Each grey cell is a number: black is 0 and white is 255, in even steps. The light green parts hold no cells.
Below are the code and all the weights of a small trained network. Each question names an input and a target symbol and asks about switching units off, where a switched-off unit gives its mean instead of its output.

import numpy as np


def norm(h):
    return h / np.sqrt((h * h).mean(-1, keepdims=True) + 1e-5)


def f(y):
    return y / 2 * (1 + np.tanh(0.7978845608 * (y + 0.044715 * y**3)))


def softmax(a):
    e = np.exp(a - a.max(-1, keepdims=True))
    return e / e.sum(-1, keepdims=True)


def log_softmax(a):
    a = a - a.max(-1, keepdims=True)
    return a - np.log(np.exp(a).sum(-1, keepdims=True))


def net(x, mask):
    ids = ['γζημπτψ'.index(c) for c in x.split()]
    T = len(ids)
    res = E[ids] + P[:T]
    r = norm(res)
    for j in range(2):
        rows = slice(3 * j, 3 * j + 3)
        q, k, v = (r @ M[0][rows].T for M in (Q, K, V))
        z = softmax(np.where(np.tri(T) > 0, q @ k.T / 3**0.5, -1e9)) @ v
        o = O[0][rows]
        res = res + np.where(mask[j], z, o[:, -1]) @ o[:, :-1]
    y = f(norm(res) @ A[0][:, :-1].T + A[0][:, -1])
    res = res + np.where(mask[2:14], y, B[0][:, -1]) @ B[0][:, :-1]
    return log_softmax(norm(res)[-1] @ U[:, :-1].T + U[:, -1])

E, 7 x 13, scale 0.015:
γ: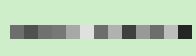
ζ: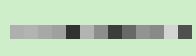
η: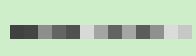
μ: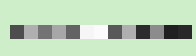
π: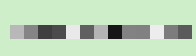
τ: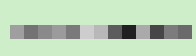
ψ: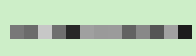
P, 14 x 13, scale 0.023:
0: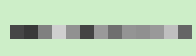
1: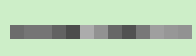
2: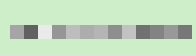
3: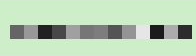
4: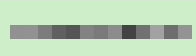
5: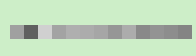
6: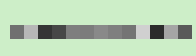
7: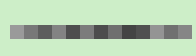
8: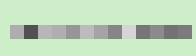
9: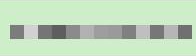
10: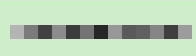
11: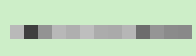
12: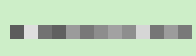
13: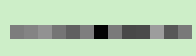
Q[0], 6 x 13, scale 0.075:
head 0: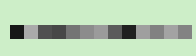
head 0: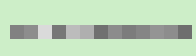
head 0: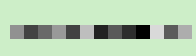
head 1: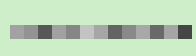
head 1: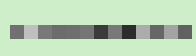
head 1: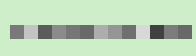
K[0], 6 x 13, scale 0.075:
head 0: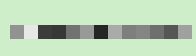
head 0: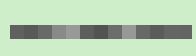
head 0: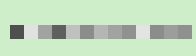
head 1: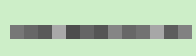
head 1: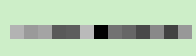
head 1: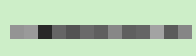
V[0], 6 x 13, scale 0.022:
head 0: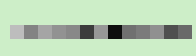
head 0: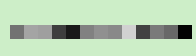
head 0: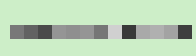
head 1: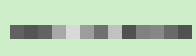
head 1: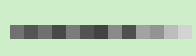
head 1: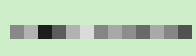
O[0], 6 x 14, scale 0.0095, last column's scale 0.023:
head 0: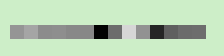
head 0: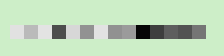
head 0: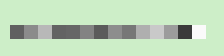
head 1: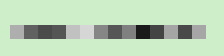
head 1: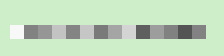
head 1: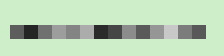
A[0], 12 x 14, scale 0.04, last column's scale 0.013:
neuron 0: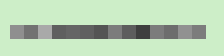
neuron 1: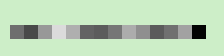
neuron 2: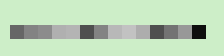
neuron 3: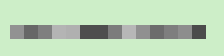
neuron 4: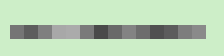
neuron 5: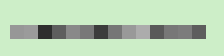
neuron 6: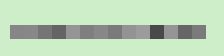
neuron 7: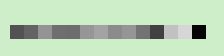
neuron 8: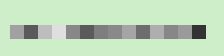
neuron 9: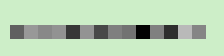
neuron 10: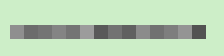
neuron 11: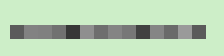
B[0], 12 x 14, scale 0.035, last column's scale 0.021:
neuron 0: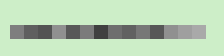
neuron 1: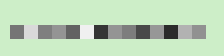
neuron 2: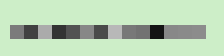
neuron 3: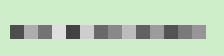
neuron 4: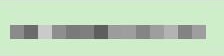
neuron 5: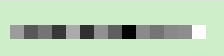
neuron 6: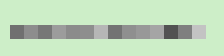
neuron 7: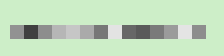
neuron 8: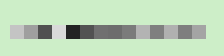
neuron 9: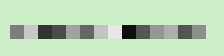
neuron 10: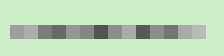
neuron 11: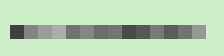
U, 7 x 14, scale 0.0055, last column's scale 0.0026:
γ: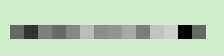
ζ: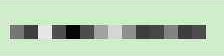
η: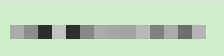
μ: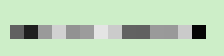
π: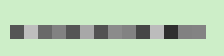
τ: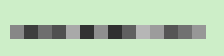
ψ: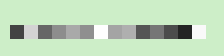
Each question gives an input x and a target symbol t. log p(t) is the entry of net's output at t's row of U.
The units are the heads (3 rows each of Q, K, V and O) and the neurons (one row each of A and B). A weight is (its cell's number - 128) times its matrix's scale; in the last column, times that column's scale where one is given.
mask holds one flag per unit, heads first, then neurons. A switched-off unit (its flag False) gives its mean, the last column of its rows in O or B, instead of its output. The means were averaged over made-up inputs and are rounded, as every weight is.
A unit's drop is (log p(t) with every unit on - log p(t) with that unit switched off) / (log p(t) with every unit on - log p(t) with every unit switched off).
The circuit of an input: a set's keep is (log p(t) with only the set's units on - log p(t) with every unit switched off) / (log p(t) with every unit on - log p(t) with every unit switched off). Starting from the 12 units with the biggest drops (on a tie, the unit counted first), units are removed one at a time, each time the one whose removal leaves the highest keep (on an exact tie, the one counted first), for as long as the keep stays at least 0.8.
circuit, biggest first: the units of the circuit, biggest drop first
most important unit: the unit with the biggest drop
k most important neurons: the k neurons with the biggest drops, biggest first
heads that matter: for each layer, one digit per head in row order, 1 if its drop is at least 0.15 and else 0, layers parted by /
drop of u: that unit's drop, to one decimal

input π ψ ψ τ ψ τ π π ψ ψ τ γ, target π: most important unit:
head 0
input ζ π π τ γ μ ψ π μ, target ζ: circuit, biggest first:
[head 1; neuron 2; head 0]
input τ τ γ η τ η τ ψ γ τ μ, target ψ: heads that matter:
00
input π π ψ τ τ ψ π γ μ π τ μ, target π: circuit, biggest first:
[head 0; neuron 1]
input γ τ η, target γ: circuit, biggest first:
[head 0; neuron 5; head 1]
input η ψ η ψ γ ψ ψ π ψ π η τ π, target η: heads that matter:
01
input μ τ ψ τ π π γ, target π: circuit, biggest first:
[head 1; head 0; neuron 1]
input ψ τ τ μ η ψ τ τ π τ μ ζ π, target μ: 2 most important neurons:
[neuron 7; neuron 5]
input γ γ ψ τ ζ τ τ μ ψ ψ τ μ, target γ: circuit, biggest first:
[neuron 5; head 0; head 1]
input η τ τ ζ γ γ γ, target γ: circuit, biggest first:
[head 1; head 0]
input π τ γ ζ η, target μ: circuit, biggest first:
[head 1; neuron 7]
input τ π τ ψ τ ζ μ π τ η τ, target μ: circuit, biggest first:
[head 0; neuron 5]
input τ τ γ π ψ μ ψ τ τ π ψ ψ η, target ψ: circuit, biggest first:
[head 0; neuron 5]
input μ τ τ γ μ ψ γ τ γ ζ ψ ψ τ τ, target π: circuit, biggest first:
[neuron 5]
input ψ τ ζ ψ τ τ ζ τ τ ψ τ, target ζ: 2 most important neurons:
[neuron 5; neuron 6]
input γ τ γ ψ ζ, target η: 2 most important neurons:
[neuron 8; neuron 5]
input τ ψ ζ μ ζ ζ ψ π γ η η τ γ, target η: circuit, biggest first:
[head 1; neuron 8]
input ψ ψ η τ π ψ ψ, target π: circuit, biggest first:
[head 1; head 0; neuron 1]
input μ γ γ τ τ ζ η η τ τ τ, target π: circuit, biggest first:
[neuron 5; neuron 10]
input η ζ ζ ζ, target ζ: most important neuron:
[neuron 2]
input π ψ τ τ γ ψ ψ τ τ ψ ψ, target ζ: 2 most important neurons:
[neuron 5; neuron 0]
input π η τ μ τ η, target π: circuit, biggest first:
[head 0; neuron 1]
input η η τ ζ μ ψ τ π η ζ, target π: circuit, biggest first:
[head 1; head 0; neuron 1]
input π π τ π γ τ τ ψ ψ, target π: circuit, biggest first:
[head 0; neuron 1]
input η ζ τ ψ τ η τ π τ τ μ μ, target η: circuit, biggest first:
[head 1; neuron 8]
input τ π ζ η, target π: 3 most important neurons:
[neuron 1; neuron 3; neuron 5]
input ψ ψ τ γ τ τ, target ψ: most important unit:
neuron 5
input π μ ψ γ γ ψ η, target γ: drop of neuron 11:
0.0
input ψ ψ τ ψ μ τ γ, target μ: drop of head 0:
0.2
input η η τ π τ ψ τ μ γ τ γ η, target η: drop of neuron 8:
0.1
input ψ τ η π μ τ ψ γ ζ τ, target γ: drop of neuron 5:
0.2
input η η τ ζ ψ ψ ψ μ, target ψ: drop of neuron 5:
0.3
